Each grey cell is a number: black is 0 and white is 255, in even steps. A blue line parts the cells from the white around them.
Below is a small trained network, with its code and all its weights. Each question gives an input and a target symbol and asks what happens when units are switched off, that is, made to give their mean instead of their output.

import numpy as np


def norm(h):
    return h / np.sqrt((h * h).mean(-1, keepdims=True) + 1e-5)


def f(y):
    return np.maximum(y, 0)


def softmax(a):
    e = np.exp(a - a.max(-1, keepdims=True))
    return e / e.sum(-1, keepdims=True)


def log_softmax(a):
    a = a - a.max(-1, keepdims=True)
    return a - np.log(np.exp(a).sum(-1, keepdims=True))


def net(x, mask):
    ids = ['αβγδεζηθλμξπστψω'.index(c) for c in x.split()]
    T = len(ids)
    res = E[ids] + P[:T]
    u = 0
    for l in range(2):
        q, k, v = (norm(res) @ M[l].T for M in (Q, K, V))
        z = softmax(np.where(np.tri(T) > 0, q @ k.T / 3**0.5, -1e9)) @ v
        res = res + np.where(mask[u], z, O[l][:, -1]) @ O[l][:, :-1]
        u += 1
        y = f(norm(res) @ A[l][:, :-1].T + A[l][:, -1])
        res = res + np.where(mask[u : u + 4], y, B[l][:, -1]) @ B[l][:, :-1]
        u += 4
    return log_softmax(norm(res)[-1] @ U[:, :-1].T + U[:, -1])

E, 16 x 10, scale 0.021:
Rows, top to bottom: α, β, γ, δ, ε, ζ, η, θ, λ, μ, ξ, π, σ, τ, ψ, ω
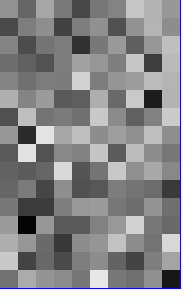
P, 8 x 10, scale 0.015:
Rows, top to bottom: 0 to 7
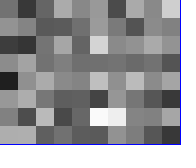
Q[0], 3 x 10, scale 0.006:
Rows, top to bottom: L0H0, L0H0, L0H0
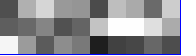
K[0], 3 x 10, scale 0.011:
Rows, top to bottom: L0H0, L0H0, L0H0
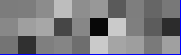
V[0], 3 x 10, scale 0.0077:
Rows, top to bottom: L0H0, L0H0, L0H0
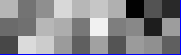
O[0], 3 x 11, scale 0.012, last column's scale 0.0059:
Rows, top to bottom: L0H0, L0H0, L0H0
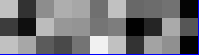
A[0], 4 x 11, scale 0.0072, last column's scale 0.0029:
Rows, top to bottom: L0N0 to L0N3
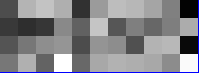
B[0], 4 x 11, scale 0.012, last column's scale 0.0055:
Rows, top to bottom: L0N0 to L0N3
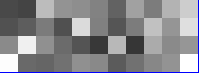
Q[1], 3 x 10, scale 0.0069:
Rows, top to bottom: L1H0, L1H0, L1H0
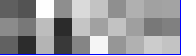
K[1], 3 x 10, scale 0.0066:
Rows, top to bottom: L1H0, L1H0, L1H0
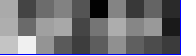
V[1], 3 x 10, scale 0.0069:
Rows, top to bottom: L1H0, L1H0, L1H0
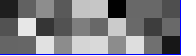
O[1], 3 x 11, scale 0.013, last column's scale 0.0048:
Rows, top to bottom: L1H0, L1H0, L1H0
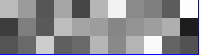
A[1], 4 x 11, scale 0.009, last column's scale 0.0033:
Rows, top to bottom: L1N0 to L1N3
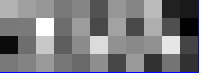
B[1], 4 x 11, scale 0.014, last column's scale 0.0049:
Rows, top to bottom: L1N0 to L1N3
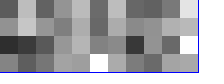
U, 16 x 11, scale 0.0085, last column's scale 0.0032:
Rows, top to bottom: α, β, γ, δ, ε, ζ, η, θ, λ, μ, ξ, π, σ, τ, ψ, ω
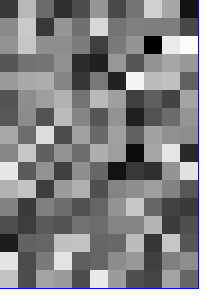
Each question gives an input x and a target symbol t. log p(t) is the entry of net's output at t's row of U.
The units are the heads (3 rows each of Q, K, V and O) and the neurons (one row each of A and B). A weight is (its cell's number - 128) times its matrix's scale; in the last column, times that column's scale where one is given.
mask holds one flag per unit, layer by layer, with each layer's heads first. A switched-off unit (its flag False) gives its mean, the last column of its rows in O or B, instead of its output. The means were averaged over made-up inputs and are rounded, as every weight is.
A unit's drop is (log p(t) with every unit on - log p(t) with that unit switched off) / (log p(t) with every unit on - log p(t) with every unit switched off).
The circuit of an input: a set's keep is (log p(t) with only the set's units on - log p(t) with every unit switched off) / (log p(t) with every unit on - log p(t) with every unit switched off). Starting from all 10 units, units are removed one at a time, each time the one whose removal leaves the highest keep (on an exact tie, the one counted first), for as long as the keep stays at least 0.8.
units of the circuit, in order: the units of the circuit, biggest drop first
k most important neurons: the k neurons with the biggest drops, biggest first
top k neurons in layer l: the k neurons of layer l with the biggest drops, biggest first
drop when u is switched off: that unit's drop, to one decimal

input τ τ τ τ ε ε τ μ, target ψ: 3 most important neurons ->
L0N3; L0N0; L0N1
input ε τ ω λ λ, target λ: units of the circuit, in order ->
L0H0
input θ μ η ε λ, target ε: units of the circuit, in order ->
L0H0; L0N0; L1H0
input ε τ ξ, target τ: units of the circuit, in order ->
L0N1; L1H0
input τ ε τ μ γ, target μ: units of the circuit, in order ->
L0N3; L1H0
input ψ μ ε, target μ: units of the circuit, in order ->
L1H0; L0N3
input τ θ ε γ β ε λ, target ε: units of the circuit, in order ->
L0H0; L0N0
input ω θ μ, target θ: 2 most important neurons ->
L0N1; L1N1
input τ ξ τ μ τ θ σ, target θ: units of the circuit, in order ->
L0H0; L1H0; L1N1
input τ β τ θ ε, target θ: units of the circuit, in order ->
L1H0; L0H0
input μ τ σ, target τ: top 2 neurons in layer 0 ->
L0N1; L0N0
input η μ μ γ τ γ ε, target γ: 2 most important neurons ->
L1N2; L0N1
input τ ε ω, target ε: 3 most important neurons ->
L0N3; L0N0; L1N2
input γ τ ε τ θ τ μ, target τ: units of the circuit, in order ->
L1H0
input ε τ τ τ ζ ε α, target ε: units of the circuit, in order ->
L0H0; L0N0
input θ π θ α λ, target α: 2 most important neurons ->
L1N2; L0N0
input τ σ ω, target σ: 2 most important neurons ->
L0N1; L1N2
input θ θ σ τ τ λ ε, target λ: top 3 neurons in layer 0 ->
L0N1; L0N0; L0N2
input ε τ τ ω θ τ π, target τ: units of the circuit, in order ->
L1H0; L0H0
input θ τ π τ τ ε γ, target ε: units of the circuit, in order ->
L0H0
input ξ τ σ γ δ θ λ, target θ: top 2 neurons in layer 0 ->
L0N1; L0N0
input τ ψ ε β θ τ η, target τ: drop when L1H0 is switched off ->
0.4
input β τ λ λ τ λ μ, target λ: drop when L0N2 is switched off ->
0.2
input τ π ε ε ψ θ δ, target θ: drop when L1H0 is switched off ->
0.7
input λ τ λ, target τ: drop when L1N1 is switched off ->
0.0
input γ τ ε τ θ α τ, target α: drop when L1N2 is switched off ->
0.1
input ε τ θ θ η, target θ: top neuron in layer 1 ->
L1N1
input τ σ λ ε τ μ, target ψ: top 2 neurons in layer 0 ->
L0N3; L0N0
